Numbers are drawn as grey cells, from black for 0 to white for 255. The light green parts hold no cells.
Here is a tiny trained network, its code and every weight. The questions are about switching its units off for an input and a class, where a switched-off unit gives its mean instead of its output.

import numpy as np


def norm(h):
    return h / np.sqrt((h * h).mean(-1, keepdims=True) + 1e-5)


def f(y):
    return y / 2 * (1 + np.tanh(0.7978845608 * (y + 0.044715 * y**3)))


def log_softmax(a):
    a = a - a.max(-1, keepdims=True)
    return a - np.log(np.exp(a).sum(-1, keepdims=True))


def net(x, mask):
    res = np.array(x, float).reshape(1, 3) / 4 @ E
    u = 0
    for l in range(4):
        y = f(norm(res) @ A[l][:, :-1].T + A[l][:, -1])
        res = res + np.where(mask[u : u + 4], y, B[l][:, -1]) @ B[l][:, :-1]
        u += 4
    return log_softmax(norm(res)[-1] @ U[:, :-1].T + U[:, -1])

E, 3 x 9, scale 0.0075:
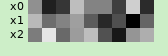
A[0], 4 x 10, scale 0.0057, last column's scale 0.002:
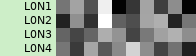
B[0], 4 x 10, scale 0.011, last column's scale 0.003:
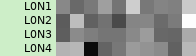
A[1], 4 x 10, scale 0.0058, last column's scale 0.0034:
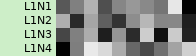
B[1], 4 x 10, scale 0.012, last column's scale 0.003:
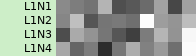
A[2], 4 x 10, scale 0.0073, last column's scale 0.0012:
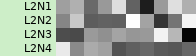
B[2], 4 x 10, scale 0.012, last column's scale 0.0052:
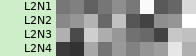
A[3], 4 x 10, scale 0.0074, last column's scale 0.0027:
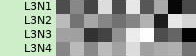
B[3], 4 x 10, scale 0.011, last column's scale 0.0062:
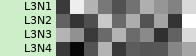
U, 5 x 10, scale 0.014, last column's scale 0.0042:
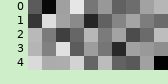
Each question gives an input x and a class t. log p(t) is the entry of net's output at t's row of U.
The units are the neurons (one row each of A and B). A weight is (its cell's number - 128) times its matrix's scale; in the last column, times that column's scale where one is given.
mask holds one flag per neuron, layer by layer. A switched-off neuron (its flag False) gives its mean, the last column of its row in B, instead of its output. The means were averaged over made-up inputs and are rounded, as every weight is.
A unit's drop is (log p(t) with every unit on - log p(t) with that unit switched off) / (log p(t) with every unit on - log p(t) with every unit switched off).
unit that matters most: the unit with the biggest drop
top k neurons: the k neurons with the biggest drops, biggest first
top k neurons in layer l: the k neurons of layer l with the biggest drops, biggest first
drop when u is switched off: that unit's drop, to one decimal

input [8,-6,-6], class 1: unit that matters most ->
L3N1
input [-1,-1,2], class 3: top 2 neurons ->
(L0N4, L1N4)
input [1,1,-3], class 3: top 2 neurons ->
(L2N2, L0N4)
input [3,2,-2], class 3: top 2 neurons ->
(L2N2, L1N3)
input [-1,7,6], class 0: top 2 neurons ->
(L2N4, L3N2)
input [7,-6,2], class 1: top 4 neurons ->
(L0N2, L3N1, L2N2, L2N4)
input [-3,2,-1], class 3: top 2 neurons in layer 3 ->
(L3N1, L3N4)
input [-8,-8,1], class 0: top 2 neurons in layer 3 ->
(L3N4, L3N1)
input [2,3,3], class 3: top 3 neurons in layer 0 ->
(L0N4, L0N3, L0N1)
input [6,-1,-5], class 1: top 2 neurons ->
(L3N1, L2N1)
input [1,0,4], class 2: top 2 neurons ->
(L2N1, L0N1)
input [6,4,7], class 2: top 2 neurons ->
(L2N1, L1N1)
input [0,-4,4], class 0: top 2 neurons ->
(L2N3, L0N4)
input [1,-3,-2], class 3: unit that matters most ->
L2N2
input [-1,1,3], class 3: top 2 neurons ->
(L1N4, L0N4)
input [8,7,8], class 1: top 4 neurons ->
(L2N3, L2N2, L0N2, L3N3)
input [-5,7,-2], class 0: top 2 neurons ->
(L0N1, L3N2)
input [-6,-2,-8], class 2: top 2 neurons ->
(L0N4, L3N3)
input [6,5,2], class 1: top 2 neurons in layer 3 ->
(L3N1, L3N2)
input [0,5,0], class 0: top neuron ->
(L2N4)
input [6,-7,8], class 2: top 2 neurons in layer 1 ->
(L1N3, L1N1)
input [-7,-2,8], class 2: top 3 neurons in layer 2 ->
(L2N1, L2N2, L2N4)
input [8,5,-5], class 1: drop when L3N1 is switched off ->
0.3
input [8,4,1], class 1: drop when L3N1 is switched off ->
0.2
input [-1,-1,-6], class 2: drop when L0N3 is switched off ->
0.0
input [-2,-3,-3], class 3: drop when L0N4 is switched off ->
1.4
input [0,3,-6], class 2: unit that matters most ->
L1N2
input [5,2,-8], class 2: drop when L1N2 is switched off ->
0.1
